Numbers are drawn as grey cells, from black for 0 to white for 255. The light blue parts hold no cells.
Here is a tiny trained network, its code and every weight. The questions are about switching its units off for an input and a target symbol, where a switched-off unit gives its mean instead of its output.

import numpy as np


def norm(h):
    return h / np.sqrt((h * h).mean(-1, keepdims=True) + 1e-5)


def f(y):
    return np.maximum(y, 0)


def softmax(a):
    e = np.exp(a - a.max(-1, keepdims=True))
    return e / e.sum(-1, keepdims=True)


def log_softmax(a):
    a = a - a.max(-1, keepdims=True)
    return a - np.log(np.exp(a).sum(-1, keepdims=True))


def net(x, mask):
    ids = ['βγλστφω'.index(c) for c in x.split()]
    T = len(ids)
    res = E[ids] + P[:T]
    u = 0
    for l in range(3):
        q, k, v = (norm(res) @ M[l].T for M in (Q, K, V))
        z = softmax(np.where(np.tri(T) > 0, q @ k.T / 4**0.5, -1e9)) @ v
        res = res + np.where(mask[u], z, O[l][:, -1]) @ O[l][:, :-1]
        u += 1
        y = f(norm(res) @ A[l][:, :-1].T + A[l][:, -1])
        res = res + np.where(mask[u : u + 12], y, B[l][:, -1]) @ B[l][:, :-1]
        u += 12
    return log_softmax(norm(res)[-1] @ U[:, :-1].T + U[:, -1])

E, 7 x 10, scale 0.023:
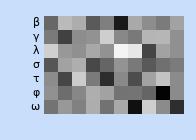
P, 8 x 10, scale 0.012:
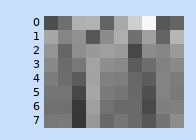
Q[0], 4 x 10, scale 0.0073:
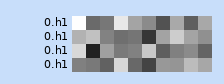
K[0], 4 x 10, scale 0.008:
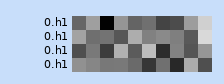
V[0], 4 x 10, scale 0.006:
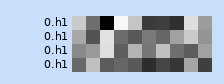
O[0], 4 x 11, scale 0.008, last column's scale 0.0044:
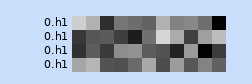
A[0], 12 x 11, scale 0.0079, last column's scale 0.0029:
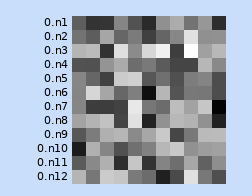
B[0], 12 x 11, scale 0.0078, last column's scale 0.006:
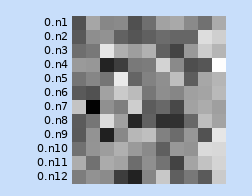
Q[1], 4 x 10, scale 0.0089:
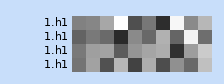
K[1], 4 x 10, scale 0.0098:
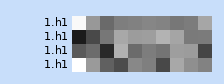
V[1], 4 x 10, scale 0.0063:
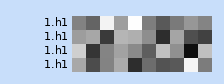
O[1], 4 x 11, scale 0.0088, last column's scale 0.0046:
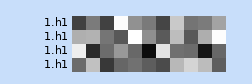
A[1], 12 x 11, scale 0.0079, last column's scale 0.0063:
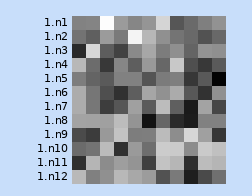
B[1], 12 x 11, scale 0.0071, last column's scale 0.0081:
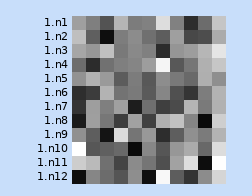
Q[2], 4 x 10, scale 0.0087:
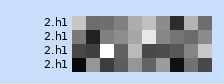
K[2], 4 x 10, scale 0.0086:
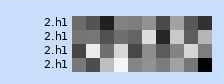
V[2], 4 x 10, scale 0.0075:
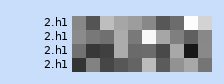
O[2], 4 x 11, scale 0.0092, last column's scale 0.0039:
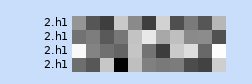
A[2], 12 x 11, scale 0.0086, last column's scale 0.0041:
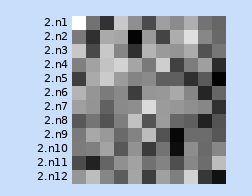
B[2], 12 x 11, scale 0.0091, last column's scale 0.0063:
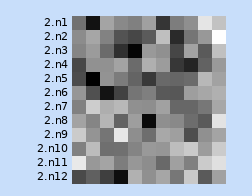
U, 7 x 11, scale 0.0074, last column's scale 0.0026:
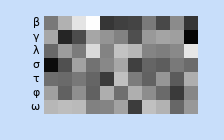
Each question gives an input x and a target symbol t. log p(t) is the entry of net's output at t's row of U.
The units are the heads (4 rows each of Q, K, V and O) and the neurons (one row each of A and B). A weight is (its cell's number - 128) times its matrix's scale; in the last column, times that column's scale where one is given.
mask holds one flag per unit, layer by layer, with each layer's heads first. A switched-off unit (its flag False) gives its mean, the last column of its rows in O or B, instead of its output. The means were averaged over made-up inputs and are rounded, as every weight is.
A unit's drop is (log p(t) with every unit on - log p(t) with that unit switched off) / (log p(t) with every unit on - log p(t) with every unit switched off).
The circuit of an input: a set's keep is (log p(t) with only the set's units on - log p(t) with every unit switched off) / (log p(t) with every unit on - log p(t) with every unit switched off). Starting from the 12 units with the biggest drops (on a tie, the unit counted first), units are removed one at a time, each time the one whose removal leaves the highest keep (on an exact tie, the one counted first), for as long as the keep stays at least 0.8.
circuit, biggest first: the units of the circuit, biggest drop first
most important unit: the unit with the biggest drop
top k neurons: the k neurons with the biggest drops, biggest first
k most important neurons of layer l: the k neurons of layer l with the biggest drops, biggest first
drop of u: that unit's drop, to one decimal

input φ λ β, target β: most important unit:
0.n8
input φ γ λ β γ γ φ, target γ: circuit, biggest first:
2.h1, 2.n1
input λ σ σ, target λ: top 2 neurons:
2.n9, 0.n4
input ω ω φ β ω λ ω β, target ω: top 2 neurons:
1.n11, 1.n8
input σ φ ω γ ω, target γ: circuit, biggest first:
0.h1, 2.h1, 2.n1
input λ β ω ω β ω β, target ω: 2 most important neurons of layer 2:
2.n10, 2.n2
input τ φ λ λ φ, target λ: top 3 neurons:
0.n3, 0.n5, 0.n4
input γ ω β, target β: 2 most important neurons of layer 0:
0.n11, 0.n8
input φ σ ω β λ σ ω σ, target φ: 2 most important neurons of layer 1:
1.n2, 1.n8
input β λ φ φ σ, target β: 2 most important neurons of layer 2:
2.n9, 2.n11
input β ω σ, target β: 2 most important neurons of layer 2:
2.n9, 2.n5
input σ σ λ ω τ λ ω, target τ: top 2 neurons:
0.n9, 1.n12
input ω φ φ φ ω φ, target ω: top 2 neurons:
0.n9, 0.n5
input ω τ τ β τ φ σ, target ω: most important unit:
2.h1
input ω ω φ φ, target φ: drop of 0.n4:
0.1
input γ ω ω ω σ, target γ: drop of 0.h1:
0.9
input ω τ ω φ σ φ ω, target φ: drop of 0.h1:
0.9
